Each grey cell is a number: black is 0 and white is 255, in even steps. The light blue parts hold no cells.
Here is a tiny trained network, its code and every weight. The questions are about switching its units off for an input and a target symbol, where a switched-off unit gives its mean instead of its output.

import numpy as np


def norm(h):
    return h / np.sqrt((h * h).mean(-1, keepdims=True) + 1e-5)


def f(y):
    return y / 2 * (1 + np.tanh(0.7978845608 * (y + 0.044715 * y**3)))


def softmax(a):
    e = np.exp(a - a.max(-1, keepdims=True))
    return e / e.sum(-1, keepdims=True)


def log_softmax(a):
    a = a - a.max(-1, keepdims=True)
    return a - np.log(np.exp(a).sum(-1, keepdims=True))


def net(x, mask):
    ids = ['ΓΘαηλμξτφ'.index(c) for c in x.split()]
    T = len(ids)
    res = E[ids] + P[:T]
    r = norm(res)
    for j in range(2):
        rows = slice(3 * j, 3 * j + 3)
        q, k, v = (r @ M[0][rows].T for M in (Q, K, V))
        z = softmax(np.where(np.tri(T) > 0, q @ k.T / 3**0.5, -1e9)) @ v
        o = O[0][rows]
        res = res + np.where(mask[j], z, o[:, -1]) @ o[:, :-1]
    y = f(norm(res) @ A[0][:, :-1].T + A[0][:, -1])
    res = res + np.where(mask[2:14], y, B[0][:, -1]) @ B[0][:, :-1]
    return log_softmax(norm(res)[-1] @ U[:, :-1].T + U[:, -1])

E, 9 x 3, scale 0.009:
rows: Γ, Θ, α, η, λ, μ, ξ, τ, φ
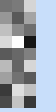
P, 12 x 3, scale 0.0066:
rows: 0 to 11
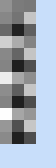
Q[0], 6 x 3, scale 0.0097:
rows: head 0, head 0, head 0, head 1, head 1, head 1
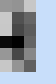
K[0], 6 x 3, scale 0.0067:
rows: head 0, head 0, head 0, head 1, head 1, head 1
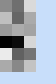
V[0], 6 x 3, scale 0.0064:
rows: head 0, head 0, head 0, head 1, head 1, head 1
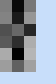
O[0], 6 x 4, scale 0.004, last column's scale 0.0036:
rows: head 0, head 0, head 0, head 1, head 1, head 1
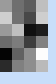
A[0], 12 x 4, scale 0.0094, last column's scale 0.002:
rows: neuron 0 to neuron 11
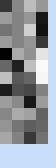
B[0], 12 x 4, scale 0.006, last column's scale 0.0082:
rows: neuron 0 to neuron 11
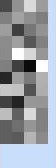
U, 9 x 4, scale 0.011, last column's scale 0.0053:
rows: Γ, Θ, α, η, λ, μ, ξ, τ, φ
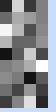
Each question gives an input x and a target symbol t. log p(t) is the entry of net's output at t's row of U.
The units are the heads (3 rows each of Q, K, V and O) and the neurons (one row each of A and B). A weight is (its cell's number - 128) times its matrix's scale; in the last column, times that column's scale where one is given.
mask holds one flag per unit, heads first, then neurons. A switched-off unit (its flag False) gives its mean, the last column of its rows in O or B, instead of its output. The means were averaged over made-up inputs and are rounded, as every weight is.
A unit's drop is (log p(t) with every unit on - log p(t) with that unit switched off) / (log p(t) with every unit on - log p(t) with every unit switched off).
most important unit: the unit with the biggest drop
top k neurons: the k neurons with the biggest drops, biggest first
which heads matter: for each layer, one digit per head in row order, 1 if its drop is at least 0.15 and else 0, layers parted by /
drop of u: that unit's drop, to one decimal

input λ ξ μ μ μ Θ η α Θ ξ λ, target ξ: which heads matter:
10
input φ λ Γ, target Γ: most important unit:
head 1
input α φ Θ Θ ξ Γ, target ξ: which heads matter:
10
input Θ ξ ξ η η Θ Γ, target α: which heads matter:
01
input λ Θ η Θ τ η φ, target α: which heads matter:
01
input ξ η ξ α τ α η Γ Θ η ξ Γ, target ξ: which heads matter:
00
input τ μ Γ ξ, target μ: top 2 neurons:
[neuron 5; neuron 7]
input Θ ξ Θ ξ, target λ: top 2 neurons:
[neuron 5; neuron 6]
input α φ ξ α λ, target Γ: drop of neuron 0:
0.1
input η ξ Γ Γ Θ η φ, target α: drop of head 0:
-0.1
